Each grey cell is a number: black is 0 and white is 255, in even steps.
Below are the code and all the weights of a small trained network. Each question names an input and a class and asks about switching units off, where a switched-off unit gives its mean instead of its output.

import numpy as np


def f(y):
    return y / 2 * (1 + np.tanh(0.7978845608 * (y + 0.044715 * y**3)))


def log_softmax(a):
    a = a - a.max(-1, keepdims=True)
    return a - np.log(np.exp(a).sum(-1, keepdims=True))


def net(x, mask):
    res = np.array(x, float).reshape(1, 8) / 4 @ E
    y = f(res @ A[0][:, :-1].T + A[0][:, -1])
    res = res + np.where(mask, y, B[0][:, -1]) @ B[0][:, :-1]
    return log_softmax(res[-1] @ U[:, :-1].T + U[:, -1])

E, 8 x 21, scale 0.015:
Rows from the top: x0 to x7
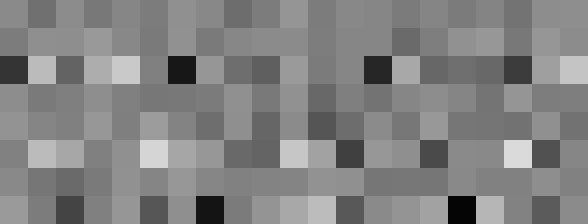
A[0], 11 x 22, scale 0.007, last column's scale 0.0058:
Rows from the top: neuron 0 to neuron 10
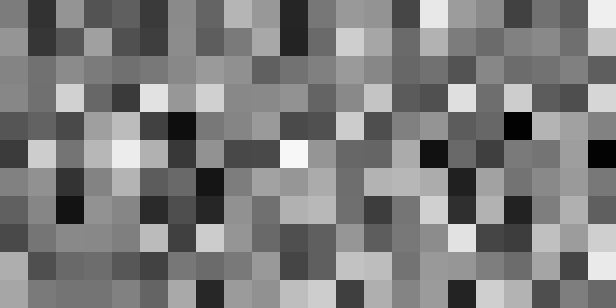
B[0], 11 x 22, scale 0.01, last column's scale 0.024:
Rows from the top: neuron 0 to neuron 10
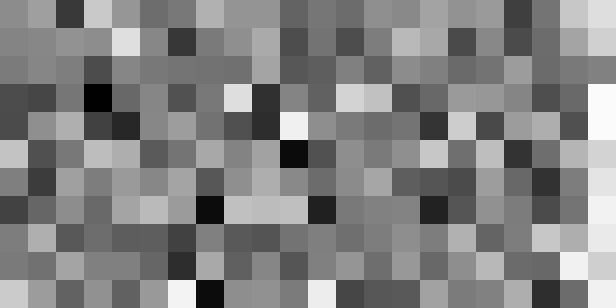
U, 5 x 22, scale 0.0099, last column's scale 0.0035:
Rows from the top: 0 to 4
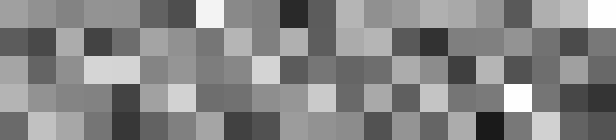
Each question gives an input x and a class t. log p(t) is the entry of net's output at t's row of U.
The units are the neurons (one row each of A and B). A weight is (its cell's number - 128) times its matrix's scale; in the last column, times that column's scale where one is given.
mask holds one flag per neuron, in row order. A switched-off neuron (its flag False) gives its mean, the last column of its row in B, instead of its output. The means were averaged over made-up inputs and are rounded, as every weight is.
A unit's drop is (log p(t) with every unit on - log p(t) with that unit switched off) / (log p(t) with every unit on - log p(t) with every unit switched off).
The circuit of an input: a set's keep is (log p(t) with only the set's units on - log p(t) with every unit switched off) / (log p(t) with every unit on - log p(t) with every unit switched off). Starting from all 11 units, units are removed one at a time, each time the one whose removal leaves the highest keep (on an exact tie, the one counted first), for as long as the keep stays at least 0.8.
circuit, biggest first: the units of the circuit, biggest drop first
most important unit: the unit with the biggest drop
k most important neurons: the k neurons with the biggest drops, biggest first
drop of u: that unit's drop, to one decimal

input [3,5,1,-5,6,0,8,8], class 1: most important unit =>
neuron 7
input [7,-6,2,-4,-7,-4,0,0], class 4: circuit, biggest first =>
[neuron 3; neuron 4]
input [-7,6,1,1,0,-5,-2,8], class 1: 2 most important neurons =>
[neuron 4; neuron 7]
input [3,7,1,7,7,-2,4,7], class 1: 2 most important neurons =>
[neuron 7; neuron 5]
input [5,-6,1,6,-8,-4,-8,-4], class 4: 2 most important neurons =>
[neuron 4; neuron 5]
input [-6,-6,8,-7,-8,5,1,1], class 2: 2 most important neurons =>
[neuron 5; neuron 3]
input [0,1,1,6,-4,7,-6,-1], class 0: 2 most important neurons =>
[neuron 5; neuron 7]
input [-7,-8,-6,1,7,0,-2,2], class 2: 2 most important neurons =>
[neuron 4; neuron 1]
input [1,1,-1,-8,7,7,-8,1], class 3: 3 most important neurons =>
[neuron 7; neuron 10; neuron 6]
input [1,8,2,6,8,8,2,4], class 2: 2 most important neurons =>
[neuron 5; neuron 4]
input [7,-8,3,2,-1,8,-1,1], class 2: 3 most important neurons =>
[neuron 5; neuron 8; neuron 4]
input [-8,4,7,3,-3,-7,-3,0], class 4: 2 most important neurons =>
[neuron 4; neuron 8]
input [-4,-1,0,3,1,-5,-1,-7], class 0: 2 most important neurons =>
[neuron 0; neuron 9]
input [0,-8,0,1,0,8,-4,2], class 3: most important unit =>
neuron 1
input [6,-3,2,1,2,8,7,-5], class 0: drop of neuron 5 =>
0.6
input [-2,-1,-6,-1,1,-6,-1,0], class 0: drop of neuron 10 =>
0.1
